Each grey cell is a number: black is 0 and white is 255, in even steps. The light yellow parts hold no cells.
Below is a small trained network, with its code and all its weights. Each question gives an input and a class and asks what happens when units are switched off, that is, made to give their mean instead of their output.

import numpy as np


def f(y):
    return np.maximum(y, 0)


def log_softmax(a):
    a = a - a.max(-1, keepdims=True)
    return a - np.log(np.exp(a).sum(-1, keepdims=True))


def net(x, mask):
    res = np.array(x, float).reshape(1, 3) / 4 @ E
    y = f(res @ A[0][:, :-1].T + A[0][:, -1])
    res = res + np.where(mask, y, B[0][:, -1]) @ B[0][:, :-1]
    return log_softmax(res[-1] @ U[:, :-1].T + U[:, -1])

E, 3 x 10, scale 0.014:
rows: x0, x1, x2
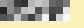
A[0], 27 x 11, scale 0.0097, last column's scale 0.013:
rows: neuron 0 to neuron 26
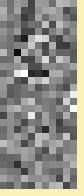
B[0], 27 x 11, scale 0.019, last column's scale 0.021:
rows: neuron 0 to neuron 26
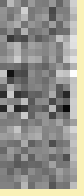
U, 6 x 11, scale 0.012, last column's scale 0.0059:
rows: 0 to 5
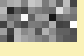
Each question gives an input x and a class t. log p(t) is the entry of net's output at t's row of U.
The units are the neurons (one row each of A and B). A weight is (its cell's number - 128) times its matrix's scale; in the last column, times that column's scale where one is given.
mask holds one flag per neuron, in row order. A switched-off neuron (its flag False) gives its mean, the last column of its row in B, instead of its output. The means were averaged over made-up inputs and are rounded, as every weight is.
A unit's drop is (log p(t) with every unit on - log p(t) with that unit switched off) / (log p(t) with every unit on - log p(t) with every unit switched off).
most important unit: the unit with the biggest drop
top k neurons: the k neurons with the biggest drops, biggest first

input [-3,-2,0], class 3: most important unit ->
neuron 5
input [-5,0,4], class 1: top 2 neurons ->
neuron 10; neuron 6
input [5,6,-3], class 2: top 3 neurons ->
neuron 10; neuron 16; neuron 14
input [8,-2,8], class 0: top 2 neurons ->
neuron 8; neuron 10
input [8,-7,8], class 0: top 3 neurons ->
neuron 8; neuron 10; neuron 3
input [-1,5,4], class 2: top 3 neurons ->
neuron 14; neuron 16; neuron 6
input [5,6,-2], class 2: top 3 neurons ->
neuron 10; neuron 16; neuron 14
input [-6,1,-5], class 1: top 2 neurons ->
neuron 10; neuron 8
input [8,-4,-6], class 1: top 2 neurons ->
neuron 5; neuron 11
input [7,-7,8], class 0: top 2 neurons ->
neuron 8; neuron 10
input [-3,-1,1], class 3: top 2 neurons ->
neuron 5; neuron 11
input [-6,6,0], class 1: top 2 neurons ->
neuron 10; neuron 1
